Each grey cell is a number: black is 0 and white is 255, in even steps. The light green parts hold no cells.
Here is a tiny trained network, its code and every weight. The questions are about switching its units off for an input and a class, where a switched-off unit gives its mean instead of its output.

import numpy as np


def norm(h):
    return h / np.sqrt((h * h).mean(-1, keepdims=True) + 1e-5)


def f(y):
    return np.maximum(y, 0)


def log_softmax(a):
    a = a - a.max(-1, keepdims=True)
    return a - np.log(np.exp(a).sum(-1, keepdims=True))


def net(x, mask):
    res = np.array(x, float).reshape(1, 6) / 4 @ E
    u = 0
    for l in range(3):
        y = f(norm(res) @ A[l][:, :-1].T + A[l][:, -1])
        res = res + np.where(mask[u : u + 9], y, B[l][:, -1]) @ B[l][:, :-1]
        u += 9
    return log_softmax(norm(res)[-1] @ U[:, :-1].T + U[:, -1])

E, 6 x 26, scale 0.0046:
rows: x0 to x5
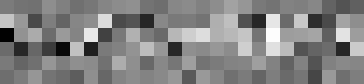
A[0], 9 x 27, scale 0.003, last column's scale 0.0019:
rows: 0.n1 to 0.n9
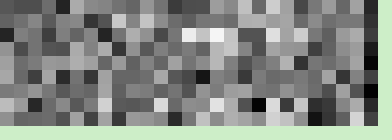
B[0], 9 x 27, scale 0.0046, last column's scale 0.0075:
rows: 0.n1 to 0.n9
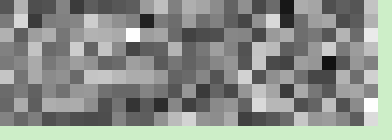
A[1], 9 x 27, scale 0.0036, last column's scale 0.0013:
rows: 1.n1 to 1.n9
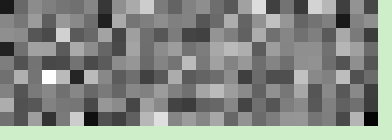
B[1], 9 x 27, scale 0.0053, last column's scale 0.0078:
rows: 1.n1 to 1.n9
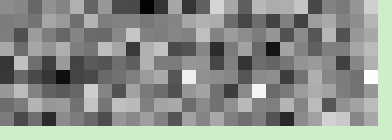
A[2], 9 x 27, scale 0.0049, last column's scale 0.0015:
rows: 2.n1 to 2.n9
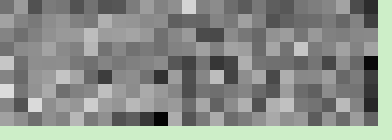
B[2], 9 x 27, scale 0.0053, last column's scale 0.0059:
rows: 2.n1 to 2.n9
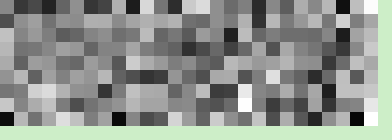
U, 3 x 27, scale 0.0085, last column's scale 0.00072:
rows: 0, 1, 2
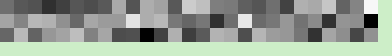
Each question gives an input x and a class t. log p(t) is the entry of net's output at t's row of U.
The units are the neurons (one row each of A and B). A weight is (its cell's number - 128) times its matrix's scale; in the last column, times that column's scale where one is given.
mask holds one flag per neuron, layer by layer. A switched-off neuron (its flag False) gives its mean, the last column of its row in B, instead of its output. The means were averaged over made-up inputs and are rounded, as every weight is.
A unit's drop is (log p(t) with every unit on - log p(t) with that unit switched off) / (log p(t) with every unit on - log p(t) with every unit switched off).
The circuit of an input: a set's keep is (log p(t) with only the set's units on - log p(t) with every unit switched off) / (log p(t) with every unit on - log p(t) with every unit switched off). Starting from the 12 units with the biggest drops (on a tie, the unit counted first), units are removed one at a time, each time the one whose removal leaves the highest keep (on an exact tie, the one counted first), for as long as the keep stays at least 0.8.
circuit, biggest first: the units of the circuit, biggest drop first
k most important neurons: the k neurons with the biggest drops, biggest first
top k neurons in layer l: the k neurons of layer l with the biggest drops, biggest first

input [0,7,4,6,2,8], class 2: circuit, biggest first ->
(0.n8)
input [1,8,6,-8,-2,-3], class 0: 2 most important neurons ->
(1.n6, 1.n1)
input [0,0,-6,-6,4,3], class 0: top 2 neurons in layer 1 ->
(1.n6, 1.n4)
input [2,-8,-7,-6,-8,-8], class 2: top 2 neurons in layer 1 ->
(1.n1, 1.n4)
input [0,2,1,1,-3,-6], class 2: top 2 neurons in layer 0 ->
(0.n4, 0.n8)
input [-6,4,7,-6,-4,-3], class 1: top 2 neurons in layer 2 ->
(2.n8, 2.n4)
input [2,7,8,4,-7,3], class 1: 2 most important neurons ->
(0.n3, 1.n4)
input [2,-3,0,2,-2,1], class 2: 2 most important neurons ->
(1.n1, 1.n6)
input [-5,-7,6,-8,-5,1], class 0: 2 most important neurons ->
(1.n6, 0.n8)
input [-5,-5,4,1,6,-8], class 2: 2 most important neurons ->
(1.n1, 0.n6)
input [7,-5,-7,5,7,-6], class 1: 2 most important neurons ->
(0.n6, 1.n6)
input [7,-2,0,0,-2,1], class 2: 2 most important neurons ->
(1.n1, 0.n9)
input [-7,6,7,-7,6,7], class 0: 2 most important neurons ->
(1.n6, 0.n6)
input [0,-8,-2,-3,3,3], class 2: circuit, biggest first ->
(1.n1)
